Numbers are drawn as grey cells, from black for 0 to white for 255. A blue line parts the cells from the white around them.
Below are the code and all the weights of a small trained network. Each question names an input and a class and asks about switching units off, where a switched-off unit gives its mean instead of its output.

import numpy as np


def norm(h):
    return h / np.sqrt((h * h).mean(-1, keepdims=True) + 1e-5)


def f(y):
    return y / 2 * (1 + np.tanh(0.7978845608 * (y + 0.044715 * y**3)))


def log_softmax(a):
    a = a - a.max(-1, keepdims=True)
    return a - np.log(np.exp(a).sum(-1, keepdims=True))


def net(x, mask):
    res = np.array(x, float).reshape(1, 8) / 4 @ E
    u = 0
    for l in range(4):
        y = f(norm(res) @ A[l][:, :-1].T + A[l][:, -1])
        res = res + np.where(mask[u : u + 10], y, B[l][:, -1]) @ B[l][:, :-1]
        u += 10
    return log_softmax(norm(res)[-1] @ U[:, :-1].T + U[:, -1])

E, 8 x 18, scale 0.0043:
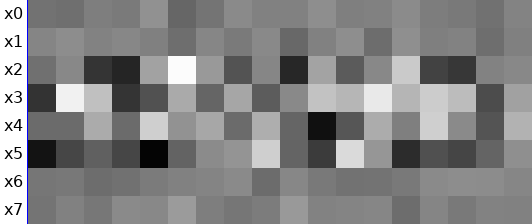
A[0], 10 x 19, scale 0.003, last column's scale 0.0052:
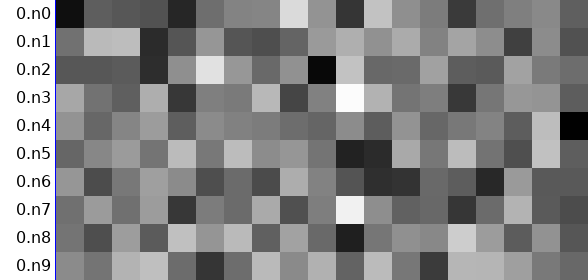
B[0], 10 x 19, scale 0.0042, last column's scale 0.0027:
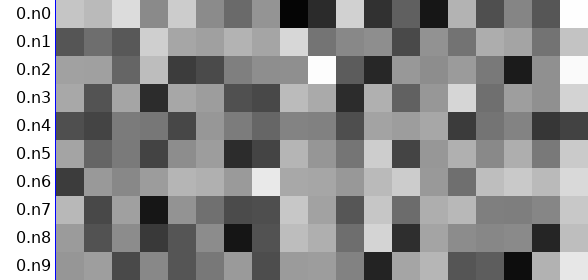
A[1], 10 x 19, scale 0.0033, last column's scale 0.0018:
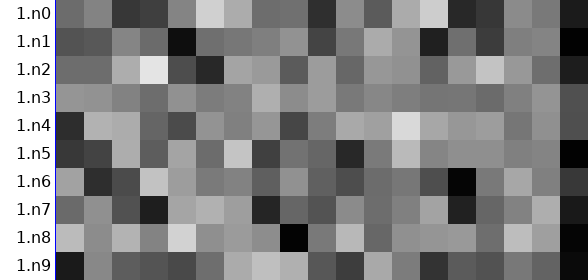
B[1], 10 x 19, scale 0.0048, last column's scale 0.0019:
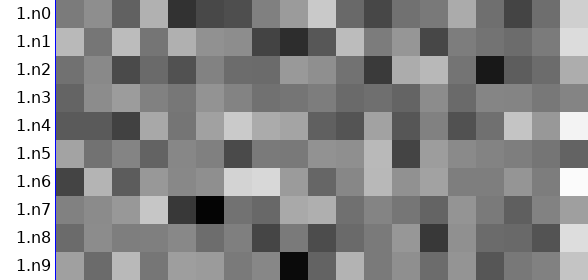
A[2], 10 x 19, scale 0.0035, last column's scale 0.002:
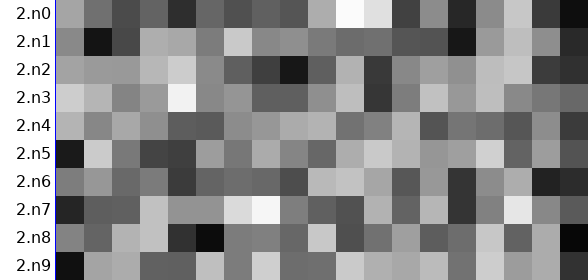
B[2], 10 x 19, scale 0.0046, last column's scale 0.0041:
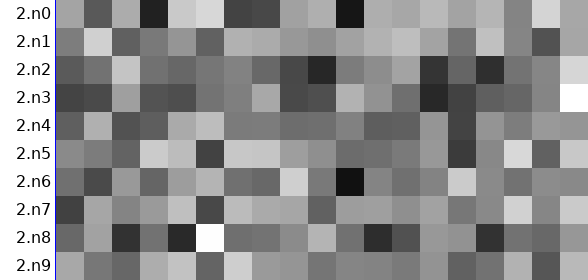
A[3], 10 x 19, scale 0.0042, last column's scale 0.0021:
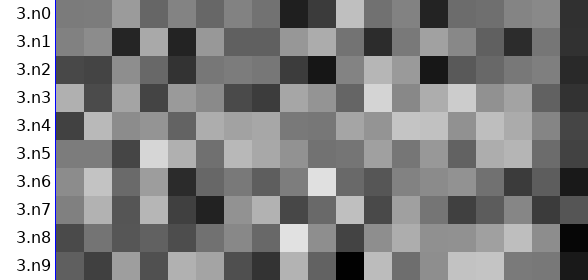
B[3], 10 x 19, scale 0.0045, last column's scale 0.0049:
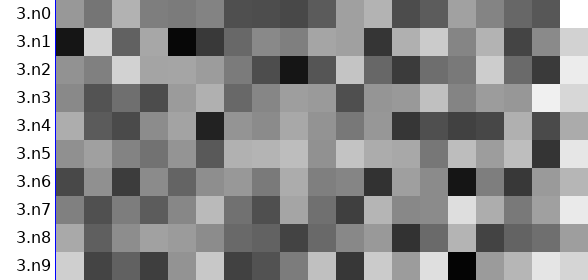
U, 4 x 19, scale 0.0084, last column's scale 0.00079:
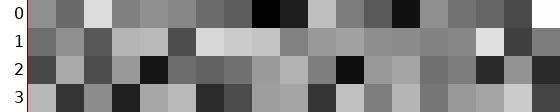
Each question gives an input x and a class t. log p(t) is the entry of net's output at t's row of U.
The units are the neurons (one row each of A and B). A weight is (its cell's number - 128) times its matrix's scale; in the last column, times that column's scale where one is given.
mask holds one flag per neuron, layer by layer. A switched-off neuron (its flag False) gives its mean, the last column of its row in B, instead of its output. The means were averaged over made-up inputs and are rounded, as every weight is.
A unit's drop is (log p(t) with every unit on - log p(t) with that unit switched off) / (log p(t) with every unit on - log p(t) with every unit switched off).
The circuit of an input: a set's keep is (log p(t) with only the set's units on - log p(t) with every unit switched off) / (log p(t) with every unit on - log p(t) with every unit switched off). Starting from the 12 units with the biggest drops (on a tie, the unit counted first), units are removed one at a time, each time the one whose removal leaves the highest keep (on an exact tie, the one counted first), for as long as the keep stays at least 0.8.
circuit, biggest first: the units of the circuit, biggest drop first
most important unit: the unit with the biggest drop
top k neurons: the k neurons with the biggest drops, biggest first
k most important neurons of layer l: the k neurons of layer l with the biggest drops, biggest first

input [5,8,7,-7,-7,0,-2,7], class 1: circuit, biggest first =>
[1.n6]
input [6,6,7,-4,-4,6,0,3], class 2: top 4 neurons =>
[1.n0 0.n2 2.n3 2.n2]
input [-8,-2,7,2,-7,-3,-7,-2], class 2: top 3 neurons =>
[0.n2 1.n0 0.n8]
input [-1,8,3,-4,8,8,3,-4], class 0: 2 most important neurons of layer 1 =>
[1.n9 1.n1]
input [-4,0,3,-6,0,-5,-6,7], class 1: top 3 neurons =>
[1.n6 0.n0 0.n6]
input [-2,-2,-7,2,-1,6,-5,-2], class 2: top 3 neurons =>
[0.n9 2.n8 2.n3]
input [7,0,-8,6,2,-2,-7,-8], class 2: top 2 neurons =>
[2.n8 0.n9]
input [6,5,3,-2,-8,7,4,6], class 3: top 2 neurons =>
[2.n0 0.n7]
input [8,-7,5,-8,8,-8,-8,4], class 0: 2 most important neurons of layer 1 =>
[1.n4 1.n8]
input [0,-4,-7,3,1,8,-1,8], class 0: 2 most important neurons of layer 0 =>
[0.n2 0.n0]
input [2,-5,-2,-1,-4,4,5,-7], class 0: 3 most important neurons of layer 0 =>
[0.n0 0.n8 0.n5]
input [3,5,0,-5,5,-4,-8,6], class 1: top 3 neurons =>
[0.n0 0.n3 0.n7]
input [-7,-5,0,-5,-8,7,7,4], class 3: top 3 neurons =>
[2.n0 0.n7 0.n3]
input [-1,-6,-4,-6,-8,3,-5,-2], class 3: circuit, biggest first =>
[2.n0]
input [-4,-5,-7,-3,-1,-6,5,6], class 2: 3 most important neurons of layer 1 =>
[1.n2 1.n1 1.n9]
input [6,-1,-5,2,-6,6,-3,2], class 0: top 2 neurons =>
[0.n0 1.n1]
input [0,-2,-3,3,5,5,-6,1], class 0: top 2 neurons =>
[0.n0 0.n3]
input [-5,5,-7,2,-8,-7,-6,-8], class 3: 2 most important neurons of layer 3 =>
[3.n3 3.n2]
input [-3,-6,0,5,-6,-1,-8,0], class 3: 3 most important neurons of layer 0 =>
[0.n7 0.n3 0.n6]
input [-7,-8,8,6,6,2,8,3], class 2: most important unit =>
1.n0
